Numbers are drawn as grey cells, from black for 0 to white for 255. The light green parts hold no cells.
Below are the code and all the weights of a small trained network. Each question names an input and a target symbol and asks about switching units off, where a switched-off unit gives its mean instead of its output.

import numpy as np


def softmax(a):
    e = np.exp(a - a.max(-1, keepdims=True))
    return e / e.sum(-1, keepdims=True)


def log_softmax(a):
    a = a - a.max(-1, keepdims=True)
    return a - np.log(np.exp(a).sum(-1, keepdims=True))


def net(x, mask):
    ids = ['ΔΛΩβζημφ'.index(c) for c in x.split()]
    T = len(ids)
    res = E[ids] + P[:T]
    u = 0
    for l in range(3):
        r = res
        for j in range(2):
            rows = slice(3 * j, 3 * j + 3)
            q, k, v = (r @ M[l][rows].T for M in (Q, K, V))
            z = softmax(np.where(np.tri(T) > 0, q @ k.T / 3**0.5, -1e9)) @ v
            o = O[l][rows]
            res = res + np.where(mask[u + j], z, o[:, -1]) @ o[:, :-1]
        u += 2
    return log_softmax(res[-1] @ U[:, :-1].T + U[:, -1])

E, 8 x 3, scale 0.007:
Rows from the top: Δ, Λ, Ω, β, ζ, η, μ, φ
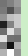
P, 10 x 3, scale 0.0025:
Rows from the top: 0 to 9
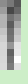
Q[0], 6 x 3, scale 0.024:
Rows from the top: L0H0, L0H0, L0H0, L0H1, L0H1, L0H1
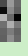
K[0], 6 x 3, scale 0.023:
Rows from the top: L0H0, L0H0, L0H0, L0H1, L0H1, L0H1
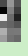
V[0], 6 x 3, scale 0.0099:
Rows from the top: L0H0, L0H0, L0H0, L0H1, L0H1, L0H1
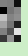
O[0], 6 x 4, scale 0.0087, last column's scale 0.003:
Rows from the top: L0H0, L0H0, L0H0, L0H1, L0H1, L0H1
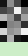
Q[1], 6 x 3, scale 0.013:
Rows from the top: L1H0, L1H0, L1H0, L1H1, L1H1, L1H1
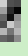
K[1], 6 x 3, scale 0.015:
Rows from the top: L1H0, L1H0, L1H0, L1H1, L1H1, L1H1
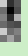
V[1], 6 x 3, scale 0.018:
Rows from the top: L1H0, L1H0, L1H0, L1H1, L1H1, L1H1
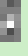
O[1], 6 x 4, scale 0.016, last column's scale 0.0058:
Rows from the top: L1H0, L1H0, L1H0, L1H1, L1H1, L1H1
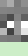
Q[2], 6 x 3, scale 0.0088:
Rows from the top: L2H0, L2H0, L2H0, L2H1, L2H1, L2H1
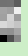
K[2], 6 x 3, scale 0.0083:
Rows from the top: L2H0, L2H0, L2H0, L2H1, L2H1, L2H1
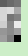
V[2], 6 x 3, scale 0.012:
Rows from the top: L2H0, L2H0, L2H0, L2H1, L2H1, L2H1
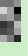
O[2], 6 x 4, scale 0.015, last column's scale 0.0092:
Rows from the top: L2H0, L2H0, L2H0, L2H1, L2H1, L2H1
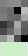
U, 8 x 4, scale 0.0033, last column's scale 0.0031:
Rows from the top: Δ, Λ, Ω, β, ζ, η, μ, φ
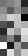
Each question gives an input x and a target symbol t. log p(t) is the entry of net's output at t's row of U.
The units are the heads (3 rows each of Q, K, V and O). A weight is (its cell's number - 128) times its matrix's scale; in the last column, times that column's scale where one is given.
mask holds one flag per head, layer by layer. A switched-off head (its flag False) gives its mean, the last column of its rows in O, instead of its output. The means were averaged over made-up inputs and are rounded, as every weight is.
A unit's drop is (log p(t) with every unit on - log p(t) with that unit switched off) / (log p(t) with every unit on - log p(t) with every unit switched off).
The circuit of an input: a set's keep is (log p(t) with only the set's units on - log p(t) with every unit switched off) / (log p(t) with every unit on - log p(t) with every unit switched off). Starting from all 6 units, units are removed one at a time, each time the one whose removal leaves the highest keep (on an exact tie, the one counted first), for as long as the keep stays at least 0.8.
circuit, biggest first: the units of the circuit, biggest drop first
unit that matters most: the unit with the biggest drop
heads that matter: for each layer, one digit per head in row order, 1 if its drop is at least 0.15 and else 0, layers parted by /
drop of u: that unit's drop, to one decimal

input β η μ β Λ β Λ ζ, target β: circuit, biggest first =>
(L0H0; L2H1)
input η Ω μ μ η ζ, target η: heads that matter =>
10 / 10 / 10
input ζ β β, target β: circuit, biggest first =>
(L0H0; L2H1; L1H0)
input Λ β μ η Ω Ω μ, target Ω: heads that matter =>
11 / 01 / 01
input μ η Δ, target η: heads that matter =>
10 / 11 / 11
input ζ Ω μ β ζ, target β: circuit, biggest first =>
(L0H0; L2H1; L1H0)
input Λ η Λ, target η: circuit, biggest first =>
(L0H0; L2H0; L1H0)
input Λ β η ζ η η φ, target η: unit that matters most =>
L2H0
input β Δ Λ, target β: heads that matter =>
10 / 10 / 11
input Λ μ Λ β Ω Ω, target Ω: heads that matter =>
11 / 01 / 11
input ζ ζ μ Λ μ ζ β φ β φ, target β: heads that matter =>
10 / 10 / 01
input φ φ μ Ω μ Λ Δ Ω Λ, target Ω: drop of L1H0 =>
0.0
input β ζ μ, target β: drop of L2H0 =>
0.2
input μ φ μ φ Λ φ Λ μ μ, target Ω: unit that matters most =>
L1H0
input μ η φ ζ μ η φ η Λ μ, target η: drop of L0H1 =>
-0.1
